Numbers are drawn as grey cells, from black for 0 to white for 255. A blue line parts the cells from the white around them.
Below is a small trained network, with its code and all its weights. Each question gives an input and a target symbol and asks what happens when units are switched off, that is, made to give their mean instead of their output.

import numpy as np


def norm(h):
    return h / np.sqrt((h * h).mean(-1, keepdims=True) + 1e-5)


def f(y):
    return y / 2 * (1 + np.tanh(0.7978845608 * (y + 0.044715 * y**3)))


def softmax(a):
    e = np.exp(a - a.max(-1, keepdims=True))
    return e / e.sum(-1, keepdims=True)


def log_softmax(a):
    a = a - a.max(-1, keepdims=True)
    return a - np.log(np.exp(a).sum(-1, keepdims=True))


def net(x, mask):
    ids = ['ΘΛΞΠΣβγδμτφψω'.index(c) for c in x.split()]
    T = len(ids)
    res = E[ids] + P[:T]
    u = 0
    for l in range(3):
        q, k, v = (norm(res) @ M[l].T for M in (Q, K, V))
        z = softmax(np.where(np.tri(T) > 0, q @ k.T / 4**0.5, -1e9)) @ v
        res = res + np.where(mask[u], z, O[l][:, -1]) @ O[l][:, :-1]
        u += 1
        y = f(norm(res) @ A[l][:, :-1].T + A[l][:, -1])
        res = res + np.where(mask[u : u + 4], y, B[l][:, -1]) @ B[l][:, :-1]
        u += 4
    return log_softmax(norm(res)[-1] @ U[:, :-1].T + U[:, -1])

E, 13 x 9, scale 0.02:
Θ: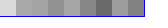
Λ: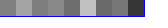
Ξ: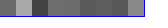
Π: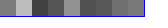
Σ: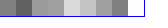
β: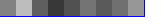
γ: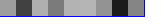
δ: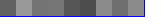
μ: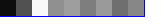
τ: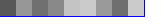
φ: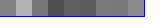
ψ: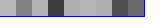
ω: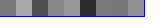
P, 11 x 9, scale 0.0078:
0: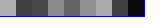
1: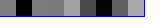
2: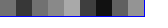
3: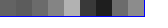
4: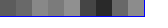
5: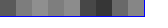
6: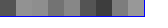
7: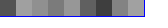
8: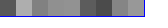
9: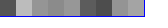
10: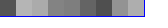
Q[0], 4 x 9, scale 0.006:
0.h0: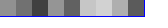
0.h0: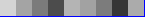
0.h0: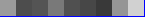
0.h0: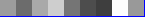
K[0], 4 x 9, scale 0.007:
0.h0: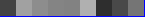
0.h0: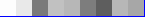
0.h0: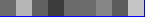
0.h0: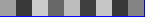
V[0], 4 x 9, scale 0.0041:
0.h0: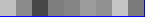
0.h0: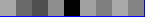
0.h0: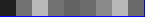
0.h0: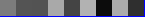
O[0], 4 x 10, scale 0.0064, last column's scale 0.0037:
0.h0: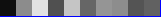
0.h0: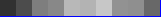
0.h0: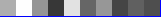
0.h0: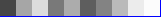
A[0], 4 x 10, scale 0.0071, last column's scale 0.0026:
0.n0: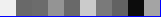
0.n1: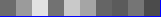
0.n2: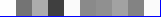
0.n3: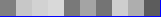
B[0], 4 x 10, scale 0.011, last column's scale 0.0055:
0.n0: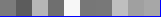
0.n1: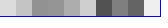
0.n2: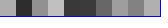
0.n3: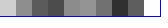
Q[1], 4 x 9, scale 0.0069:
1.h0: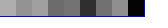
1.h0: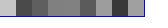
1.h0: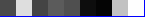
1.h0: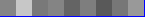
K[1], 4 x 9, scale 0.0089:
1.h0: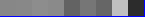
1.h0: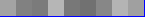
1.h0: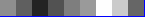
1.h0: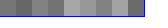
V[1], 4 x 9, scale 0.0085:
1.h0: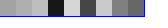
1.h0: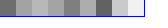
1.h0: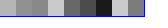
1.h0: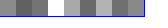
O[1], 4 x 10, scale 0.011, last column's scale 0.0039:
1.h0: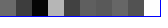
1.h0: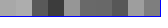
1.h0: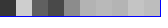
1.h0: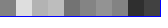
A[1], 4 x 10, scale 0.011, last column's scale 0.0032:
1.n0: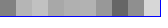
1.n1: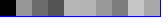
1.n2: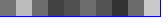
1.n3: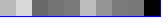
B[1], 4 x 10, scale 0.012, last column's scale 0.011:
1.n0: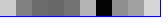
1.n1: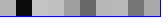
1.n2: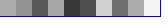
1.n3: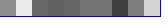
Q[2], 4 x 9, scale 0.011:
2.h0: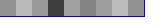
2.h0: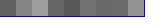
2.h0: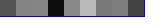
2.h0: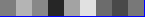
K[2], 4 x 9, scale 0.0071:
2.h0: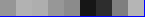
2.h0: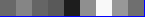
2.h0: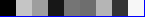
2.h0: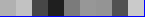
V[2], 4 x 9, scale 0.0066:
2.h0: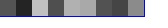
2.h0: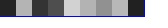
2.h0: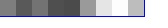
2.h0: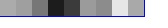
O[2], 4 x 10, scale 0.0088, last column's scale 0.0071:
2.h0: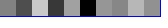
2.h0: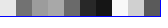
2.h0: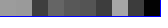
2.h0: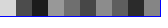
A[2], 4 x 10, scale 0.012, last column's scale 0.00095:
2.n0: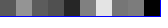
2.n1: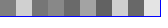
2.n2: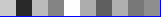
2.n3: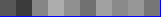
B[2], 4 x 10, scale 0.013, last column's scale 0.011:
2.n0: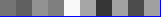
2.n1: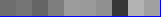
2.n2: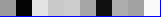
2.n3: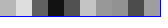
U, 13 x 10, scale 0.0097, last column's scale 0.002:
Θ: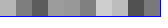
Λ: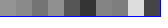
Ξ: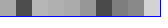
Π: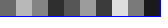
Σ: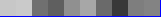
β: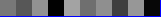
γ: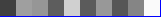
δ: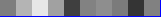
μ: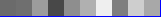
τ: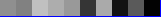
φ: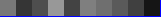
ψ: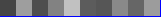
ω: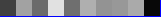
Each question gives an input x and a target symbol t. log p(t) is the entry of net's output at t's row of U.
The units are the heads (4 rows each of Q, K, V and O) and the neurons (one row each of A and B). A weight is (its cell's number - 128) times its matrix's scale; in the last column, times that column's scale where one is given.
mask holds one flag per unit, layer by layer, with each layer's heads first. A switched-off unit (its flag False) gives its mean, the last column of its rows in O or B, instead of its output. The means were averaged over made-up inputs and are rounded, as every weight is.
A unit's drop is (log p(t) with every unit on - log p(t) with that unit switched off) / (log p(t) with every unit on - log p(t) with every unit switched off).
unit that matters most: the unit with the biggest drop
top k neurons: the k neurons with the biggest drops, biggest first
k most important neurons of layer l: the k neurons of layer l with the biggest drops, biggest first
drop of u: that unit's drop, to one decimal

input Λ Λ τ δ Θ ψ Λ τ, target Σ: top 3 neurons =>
(1.n3, 0.n0, 0.n3)
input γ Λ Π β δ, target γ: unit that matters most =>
0.n0
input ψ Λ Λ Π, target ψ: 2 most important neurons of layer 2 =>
(2.n0, 2.n2)
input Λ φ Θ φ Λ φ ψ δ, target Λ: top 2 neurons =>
(0.n0, 1.n2)
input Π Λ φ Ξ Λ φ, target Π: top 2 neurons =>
(1.n2, 2.n3)
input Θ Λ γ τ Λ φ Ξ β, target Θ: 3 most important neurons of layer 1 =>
(1.n1, 1.n2, 1.n0)
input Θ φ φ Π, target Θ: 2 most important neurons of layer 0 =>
(0.n2, 0.n0)
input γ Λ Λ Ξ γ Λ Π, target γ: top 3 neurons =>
(0.n0, 2.n0, 2.n2)
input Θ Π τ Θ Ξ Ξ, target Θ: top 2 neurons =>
(0.n2, 1.n1)
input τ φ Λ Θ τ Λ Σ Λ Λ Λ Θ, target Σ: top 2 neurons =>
(0.n3, 2.n2)
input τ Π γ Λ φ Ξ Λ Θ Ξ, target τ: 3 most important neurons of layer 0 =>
(0.n1, 0.n0, 0.n2)
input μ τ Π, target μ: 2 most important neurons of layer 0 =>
(0.n1, 0.n3)
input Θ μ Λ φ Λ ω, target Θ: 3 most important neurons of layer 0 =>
(0.n2, 0.n0, 0.n1)
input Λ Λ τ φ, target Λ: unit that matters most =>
2.h0
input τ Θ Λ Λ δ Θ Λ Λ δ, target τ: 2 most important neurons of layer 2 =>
(2.n2, 2.n0)
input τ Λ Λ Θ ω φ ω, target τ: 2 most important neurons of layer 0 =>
(0.n0, 0.n1)
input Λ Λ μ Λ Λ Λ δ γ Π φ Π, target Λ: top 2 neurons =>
(0.n0, 1.n2)
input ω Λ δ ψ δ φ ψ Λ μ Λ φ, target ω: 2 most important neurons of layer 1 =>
(1.n3, 1.n2)
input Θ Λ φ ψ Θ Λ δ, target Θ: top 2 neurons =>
(1.n1, 0.n2)
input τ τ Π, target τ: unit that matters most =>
1.h0
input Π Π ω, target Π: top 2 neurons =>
(2.n3, 1.n2)
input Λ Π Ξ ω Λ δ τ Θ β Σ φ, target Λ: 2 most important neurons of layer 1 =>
(1.n2, 1.n3)
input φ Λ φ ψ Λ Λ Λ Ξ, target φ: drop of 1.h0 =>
0.8
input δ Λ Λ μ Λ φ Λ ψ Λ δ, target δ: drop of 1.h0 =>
1.0
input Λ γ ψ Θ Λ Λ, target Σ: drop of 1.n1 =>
0.0
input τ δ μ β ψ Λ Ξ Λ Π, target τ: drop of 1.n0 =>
0.1
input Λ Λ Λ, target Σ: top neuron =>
(0.n1)
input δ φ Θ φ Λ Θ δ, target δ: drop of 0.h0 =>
0.2
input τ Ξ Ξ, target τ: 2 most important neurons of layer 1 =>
(1.n0, 1.n2)
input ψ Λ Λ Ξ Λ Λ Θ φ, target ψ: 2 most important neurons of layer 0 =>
(0.n0, 0.n2)
